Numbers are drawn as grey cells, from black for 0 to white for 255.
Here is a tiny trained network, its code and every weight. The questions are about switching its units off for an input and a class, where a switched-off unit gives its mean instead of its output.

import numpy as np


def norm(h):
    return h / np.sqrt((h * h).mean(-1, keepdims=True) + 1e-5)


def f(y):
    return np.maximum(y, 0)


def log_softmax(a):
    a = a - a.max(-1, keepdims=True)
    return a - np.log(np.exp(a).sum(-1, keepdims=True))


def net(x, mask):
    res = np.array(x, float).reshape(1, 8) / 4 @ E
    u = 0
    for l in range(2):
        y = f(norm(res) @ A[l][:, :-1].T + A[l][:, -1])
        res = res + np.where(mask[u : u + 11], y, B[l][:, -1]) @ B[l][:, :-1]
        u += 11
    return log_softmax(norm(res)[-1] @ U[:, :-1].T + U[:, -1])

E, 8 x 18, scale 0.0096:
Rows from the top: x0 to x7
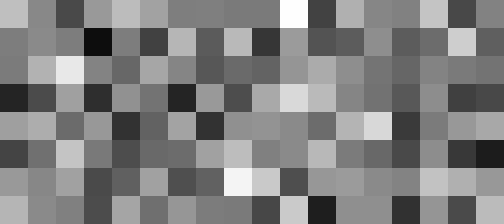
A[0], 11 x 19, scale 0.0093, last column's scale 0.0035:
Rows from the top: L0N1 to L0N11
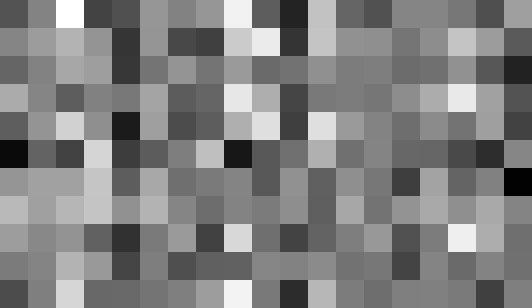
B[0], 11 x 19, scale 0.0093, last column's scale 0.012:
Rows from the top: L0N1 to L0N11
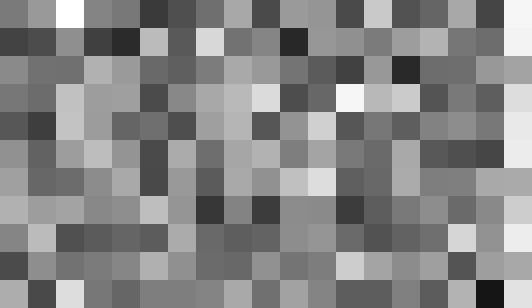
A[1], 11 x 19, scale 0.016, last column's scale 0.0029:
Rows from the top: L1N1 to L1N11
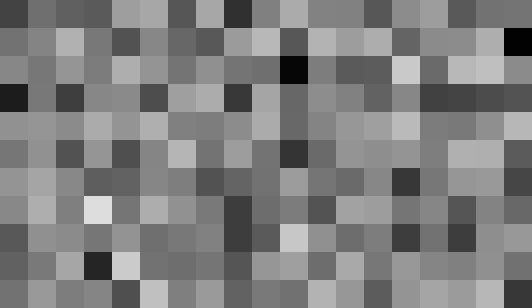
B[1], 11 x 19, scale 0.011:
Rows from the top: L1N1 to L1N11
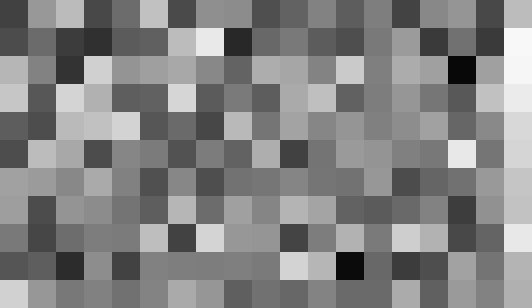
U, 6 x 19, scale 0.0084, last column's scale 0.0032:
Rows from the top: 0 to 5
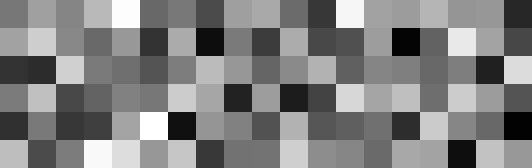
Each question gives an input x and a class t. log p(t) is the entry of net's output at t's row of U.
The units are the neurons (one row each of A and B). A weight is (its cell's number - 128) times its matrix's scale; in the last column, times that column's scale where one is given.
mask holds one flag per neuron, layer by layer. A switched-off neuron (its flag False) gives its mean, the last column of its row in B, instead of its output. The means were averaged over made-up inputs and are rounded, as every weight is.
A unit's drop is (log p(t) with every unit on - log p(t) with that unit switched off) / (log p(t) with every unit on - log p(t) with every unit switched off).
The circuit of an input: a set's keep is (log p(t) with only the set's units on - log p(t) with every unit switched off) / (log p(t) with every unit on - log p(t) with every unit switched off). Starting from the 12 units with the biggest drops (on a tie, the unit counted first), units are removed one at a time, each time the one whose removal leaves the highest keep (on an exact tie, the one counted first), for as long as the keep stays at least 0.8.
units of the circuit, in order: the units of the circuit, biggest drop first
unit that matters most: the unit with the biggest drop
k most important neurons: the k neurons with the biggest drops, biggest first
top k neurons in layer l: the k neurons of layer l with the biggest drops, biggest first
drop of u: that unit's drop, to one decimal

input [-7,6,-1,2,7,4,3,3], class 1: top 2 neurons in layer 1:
(L1N9; L1N7)
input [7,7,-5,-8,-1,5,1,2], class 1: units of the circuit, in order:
(L1N9; L0N9)
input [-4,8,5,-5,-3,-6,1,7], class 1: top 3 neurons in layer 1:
(L1N7; L1N9; L1N2)
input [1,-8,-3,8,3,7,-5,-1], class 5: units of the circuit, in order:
(L1N4; L0N1)
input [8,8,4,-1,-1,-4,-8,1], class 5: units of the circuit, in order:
(L1N2)
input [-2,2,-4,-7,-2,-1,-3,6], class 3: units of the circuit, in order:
(L1N6; L0N1)
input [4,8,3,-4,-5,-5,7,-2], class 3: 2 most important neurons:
(L0N9; L0N4)
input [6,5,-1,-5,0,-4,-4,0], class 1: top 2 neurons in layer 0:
(L0N2; L0N4)
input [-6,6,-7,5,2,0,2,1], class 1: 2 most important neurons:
(L0N9; L1N9)
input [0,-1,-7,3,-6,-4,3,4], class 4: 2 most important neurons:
(L0N6; L1N1)
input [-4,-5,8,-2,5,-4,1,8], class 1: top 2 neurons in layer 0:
(L0N8; L0N9)
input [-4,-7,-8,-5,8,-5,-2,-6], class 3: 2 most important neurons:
(L1N6; L1N2)
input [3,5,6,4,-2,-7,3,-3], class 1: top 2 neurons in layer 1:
(L1N10; L1N9)
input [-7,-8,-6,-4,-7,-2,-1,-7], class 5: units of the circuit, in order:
(L1N3)
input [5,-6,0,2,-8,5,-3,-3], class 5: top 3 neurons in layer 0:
(L0N6; L0N2; L0N5)
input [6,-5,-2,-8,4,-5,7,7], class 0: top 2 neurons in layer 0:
(L0N4; L0N9)
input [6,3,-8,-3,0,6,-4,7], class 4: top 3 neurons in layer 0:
(L0N6; L0N4; L0N8)
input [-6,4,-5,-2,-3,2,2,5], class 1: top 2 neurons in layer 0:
(L0N9; L0N2)
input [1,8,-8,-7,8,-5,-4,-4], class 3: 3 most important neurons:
(L0N1; L0N4; L1N6)
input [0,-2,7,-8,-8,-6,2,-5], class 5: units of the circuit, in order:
(L1N3)
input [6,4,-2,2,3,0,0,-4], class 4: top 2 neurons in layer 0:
(L0N6; L0N9)
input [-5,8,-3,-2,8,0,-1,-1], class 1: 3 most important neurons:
(L0N9; L1N7; L1N9)
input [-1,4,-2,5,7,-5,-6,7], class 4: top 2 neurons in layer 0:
(L0N6; L0N4)
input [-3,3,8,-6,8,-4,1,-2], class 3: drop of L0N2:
0.1
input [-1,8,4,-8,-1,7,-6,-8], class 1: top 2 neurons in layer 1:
(L1N9; L1N2)
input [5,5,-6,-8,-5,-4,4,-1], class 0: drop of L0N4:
0.2
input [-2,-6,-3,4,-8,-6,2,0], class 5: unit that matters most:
L1N3
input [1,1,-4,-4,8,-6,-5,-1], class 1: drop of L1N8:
0.2
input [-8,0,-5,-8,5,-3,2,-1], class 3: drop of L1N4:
0.0
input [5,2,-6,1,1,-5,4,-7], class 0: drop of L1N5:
0.4
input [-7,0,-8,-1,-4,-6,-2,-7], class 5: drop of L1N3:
0.1
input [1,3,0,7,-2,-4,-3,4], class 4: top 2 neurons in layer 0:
(L0N4; L0N6)
